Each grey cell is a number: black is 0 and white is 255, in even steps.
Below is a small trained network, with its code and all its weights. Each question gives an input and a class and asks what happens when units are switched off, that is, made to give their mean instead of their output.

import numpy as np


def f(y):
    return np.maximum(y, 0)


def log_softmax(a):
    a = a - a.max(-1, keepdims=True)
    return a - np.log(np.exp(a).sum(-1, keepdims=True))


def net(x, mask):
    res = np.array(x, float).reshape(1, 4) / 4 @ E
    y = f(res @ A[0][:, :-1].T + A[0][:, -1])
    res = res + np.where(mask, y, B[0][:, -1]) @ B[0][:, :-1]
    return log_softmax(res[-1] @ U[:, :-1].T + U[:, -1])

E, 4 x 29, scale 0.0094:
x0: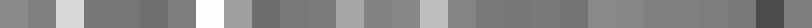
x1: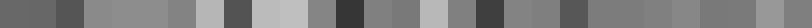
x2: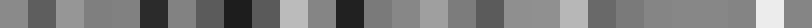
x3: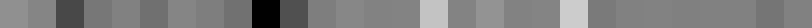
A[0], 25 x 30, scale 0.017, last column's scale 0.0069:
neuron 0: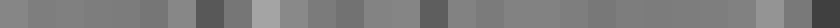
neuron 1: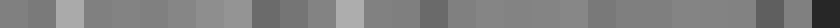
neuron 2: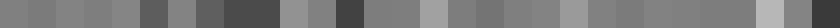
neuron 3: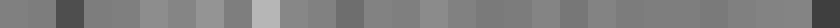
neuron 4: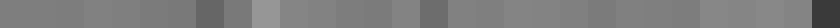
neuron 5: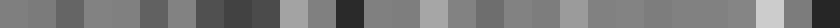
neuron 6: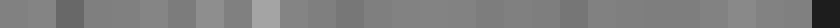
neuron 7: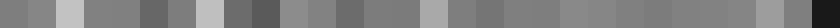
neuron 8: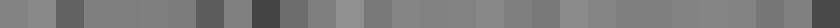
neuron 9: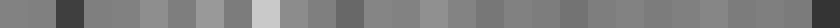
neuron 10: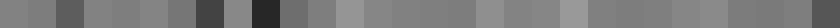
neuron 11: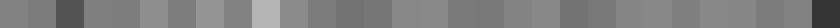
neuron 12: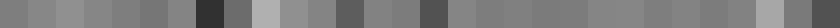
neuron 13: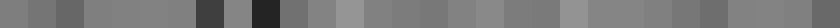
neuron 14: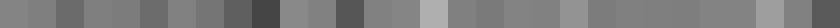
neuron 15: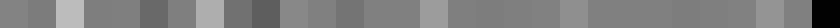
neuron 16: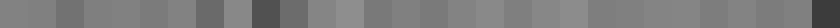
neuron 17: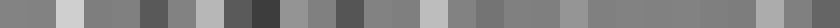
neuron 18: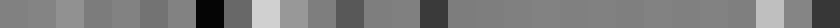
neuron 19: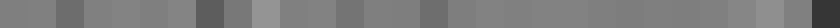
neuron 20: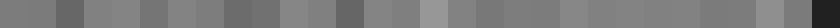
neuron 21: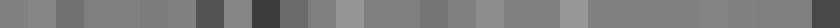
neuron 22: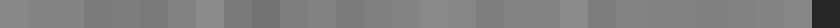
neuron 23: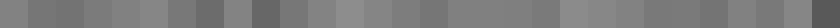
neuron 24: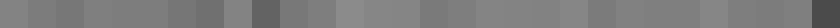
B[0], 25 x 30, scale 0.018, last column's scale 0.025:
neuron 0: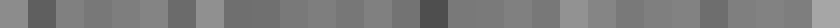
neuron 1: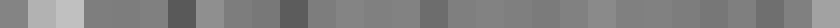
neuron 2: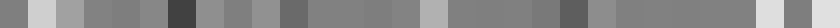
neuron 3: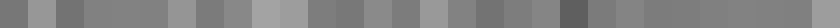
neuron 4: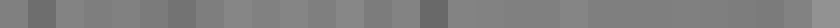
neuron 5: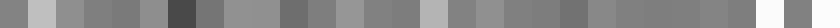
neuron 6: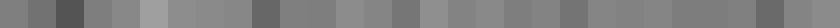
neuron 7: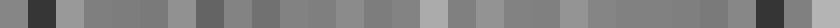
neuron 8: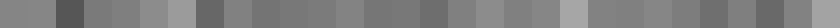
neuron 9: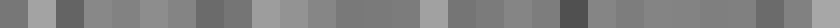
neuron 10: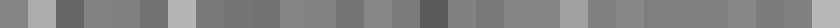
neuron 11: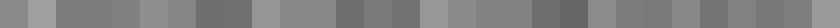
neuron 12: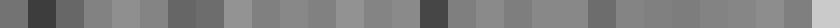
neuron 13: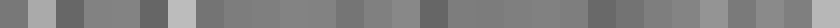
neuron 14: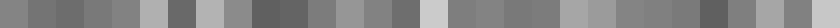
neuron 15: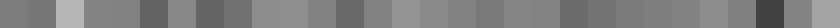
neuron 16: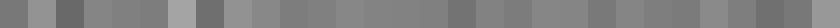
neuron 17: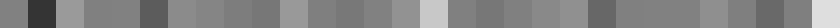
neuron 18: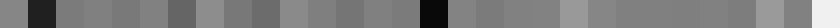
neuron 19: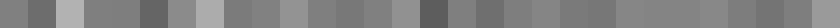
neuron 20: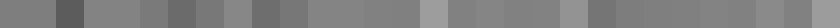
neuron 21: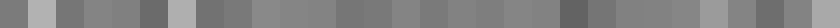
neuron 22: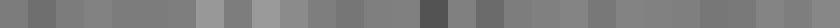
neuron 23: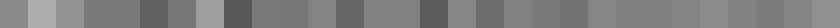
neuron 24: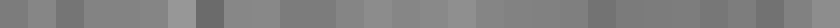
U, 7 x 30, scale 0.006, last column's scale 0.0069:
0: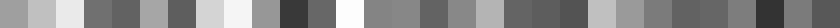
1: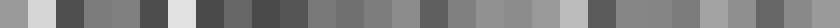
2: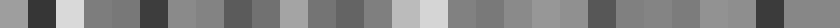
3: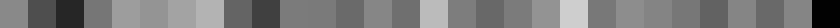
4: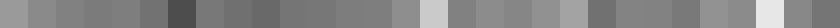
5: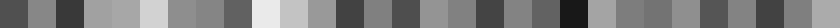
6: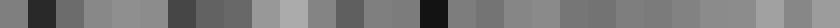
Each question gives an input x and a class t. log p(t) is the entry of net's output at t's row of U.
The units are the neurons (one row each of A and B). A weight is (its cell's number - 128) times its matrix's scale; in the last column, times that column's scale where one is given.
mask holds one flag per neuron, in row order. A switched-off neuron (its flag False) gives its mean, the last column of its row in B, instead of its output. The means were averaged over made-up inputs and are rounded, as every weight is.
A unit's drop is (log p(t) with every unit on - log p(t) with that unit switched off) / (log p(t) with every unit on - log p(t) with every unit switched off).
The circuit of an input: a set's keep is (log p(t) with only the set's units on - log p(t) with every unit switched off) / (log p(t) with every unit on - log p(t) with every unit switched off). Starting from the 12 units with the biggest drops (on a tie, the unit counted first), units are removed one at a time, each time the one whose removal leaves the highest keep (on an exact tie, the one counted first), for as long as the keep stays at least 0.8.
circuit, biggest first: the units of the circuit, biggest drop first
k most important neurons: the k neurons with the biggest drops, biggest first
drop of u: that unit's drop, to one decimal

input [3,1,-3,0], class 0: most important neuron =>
[neuron 17]
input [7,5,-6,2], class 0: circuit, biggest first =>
[neuron 17; neuron 1]
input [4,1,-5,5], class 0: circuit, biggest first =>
[neuron 1; neuron 17]
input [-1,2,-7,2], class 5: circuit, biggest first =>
[neuron 5; neuron 18]
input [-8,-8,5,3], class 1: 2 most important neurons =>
[neuron 10; neuron 13]
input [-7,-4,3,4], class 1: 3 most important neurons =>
[neuron 10; neuron 13; neuron 21]
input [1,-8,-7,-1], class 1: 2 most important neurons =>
[neuron 2; neuron 5]
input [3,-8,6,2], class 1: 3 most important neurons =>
[neuron 10; neuron 13; neuron 21]
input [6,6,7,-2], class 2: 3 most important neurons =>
[neuron 17; neuron 7; neuron 15]
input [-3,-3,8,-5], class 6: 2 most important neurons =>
[neuron 18; neuron 12]
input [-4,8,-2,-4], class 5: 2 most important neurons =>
[neuron 9; neuron 3]
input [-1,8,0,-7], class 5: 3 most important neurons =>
[neuron 9; neuron 3; neuron 11]
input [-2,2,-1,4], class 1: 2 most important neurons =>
[neuron 5; neuron 2]
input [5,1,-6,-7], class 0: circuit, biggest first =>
[neuron 1]
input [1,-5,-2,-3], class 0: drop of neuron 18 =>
0.1
